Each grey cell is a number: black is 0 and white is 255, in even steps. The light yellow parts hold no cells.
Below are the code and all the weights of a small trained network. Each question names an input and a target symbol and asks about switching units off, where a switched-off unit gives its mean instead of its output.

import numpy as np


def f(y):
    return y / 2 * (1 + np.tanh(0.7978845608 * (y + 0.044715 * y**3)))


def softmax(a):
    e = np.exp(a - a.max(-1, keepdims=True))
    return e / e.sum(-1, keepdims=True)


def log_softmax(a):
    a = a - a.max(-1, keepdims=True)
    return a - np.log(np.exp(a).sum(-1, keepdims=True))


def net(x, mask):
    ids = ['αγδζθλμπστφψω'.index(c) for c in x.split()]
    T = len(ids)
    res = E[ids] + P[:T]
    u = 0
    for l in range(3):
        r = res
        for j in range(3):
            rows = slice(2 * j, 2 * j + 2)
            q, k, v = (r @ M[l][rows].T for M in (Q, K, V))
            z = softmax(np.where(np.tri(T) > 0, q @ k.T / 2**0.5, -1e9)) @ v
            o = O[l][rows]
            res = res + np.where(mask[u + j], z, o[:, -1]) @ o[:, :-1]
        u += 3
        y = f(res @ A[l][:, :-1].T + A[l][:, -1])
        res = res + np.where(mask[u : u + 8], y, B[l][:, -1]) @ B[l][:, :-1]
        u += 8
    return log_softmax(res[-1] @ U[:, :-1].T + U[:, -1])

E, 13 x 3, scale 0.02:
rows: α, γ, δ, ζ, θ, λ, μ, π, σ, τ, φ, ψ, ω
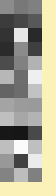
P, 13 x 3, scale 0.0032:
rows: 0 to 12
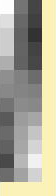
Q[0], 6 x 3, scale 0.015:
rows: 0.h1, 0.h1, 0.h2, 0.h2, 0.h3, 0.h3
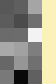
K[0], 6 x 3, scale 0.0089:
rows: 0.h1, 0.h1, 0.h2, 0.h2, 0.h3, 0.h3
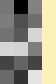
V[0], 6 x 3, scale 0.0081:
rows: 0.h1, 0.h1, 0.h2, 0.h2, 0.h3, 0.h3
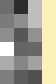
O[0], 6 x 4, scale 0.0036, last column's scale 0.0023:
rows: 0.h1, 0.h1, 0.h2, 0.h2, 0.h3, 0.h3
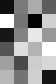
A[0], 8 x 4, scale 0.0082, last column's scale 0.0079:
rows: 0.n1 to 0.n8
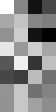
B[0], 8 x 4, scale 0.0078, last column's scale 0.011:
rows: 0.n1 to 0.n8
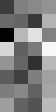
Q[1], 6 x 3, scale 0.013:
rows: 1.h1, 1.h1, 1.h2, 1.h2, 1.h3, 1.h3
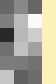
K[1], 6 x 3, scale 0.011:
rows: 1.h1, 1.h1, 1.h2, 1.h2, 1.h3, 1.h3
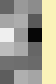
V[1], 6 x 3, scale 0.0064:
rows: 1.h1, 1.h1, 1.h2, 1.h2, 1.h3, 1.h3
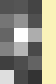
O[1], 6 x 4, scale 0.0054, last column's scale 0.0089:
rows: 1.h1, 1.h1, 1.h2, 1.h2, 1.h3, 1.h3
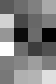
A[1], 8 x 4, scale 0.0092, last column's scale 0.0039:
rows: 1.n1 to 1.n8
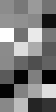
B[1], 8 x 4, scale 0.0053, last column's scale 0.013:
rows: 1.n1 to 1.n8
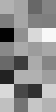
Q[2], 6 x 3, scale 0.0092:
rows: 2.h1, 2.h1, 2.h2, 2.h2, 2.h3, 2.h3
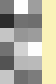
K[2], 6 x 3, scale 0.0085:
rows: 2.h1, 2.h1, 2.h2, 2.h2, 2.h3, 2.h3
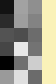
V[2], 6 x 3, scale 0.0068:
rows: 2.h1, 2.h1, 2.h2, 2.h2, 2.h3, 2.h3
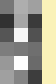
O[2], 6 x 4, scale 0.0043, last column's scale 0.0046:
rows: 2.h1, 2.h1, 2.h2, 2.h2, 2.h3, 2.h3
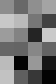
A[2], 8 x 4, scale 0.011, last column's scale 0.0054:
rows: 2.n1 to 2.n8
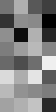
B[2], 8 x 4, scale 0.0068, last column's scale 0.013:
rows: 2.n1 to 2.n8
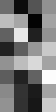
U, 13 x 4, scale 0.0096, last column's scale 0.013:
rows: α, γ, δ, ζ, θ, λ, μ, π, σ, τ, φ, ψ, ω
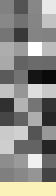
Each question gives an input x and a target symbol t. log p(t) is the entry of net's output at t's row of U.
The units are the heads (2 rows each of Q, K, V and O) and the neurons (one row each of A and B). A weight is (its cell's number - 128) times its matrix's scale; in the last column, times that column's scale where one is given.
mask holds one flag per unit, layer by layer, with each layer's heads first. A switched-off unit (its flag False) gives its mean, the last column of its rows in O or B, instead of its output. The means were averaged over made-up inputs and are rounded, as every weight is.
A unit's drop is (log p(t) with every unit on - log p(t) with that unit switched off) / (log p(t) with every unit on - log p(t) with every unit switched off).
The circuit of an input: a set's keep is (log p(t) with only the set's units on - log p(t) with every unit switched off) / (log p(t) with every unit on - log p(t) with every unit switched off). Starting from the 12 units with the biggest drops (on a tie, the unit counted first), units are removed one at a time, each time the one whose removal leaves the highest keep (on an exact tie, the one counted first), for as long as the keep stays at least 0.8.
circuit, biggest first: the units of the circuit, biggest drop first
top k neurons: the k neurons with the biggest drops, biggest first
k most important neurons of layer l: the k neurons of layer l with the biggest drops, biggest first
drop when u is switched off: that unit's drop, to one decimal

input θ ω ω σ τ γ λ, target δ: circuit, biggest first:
[2.n8 2.n6 0.n4 0.n5]
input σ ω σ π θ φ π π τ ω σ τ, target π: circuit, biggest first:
[1.n6 2.n6 0.n4]
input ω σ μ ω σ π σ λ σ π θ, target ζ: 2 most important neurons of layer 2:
[2.n8 2.n6]
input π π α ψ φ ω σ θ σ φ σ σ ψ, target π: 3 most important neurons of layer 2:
[2.n3 2.n2 2.n4]
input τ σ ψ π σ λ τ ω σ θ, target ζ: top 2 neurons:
[1.n7 1.n3]
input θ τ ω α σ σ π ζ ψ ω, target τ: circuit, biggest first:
[2.n6 1.n3]
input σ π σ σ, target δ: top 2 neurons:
[2.n6 1.n3]
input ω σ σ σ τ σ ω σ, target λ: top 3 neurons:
[0.n6 2.n8 1.n6]
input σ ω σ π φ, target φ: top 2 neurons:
[0.n2 0.n5]
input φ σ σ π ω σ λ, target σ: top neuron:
[1.n3]
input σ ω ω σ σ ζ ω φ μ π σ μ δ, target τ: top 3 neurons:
[2.n6 1.n8 2.n4]
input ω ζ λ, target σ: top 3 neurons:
[1.n3 2.n4 0.n5]
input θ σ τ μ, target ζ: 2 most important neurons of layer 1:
[1.n7 1.n3]
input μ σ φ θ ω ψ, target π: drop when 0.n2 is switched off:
0.1
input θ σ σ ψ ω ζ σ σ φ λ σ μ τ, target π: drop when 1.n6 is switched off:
0.2
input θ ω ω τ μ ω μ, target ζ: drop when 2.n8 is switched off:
0.3
